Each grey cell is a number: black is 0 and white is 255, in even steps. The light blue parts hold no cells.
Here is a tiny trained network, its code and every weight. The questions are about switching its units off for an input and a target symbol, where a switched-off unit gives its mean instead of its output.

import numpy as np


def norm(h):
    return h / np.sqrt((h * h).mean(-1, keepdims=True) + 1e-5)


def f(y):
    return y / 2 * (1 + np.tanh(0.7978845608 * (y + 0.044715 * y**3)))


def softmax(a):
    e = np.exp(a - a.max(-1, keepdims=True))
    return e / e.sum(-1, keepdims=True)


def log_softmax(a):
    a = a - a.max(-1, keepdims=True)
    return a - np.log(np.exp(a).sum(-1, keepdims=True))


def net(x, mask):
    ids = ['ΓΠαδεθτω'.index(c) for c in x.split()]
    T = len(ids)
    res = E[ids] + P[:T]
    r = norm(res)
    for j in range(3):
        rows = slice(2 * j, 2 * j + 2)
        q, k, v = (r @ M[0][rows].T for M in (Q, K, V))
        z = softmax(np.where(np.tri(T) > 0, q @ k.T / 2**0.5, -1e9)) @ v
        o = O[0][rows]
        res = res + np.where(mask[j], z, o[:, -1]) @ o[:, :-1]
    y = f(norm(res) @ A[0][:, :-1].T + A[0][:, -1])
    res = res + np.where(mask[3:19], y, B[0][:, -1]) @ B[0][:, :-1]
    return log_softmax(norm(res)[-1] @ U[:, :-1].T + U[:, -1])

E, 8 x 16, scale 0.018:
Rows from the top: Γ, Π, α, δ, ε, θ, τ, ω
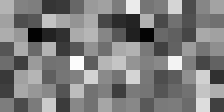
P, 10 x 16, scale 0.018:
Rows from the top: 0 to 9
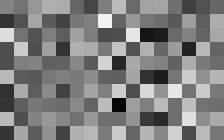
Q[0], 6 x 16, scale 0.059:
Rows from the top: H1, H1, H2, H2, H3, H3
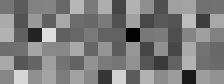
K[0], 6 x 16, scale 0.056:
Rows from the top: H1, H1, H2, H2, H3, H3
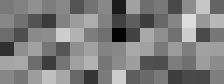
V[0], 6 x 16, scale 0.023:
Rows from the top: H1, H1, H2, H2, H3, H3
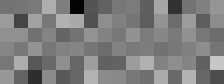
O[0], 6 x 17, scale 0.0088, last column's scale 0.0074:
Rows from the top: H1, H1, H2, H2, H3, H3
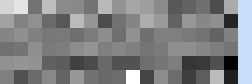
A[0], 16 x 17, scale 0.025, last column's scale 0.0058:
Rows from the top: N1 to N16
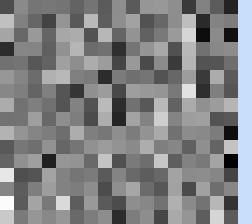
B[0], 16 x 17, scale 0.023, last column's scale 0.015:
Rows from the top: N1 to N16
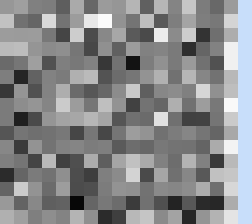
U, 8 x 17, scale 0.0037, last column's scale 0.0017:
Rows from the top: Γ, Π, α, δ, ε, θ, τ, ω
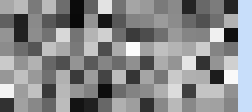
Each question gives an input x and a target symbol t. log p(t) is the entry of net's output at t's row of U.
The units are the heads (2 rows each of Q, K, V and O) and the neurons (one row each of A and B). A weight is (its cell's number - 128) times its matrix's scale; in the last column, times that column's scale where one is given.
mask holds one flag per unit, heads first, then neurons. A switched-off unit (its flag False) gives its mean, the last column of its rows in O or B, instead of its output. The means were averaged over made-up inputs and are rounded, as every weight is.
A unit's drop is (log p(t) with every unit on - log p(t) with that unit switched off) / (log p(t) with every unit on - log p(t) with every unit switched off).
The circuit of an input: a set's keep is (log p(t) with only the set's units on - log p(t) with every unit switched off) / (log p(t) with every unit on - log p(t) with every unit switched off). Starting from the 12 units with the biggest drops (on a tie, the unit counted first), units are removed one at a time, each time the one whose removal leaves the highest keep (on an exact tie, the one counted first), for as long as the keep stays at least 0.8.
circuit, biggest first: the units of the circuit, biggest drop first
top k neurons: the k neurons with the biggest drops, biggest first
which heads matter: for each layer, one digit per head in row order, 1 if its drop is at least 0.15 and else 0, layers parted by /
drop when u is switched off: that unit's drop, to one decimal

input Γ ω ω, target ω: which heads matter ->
000
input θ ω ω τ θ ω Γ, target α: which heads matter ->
001
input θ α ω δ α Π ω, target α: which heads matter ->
001
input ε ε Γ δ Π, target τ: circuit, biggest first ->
N16
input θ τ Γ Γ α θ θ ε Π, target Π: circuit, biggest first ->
N15; N6
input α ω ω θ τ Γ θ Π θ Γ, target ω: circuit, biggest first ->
N14; H1
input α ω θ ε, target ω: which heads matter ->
000
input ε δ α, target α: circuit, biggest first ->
N2; N13; N8; N5
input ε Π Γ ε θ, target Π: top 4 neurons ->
N5; N12; N8; N2
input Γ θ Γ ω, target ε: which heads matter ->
001
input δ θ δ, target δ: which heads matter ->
000
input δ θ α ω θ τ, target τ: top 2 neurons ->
N16; N6
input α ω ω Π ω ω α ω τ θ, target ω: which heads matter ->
000
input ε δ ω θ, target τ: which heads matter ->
101
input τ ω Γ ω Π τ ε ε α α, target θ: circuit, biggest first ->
H3
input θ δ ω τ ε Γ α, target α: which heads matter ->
101
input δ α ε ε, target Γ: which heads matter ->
100
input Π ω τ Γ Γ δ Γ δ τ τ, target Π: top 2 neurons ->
N10; N8
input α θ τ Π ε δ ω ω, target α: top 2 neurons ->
N9; N8
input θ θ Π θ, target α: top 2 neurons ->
N11; N16
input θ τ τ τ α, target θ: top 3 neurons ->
N5; N12; N8
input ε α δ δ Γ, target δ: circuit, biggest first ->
N12
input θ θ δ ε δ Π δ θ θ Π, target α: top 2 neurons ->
N11; N16
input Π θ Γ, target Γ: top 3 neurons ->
N2; N15; N16
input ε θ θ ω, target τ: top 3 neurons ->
N4; N2; N13
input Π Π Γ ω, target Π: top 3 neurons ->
N10; N11; N8
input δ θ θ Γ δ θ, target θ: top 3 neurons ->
N5; N2; N14
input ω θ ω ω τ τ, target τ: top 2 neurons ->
N16; N2
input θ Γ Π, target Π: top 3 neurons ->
N15; N13; N6
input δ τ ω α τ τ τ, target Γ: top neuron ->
N5
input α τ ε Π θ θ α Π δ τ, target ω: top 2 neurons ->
N14; N16
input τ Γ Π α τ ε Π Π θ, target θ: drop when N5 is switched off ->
0.3
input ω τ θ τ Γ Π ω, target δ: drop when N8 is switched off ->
0.2
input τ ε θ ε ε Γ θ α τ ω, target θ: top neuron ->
N9
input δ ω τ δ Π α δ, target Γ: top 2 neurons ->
N5; N16
